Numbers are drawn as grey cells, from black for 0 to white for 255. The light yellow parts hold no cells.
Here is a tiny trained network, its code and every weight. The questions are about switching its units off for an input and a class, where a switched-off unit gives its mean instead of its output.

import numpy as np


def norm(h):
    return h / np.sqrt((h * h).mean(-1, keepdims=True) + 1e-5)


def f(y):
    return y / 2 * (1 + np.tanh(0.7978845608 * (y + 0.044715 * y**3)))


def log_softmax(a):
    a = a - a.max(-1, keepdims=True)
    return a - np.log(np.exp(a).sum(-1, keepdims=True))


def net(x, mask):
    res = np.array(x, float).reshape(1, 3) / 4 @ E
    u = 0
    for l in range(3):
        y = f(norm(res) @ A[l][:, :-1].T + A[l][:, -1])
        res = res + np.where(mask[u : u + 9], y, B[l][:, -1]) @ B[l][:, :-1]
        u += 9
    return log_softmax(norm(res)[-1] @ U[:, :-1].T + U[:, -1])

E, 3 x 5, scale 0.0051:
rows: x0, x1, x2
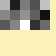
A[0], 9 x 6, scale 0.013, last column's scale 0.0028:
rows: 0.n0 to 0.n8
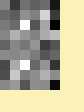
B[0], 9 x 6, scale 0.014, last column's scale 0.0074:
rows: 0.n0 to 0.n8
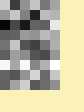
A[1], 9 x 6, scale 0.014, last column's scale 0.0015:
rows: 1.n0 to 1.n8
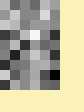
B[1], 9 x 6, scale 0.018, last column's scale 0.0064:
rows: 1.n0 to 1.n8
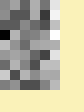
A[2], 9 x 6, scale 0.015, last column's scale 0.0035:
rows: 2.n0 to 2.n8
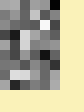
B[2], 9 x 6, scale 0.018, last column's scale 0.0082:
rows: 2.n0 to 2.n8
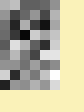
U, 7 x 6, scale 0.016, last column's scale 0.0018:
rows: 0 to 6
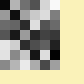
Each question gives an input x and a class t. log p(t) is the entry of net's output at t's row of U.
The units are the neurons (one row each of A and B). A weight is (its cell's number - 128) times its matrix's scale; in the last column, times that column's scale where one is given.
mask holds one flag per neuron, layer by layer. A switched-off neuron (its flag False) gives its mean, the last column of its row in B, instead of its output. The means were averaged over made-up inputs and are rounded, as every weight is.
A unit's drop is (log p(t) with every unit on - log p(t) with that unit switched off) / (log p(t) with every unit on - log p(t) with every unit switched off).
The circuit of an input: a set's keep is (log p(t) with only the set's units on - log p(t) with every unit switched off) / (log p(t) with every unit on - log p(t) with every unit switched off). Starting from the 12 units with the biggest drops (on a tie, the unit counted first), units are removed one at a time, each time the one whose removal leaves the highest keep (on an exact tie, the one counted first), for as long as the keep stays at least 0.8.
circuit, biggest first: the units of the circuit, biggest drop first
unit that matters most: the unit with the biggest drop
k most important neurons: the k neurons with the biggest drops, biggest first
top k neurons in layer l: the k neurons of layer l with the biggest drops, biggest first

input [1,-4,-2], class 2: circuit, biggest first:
(1.n1)
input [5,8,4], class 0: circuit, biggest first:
(0.n2 2.n5)
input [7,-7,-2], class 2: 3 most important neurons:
(1.n1 0.n2 1.n0)
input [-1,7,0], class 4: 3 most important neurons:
(0.n6 0.n4 1.n4)
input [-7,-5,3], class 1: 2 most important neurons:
(0.n6 2.n7)
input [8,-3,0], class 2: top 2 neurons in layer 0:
(0.n1 0.n2)
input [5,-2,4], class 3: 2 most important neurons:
(0.n2 2.n2)
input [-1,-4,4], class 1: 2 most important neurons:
(0.n6 0.n7)
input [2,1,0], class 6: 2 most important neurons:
(0.n0 1.n7)
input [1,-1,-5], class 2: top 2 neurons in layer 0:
(0.n7 0.n2)
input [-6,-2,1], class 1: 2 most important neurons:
(0.n2 0.n6)
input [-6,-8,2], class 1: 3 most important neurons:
(0.n2 0.n6 2.n7)
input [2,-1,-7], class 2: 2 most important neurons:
(0.n7 0.n2)
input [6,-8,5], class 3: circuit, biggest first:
(2.n2)
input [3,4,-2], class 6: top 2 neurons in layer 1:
(1.n7 1.n5)
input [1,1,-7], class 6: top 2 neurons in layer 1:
(1.n4 1.n7)
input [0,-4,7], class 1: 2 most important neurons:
(0.n6 0.n2)
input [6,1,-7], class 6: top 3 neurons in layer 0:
(0.n2 0.n4 0.n0)
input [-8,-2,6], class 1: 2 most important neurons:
(0.n6 2.n7)
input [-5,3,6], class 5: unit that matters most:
0.n6
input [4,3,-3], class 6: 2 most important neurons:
(2.n4 1.n7)
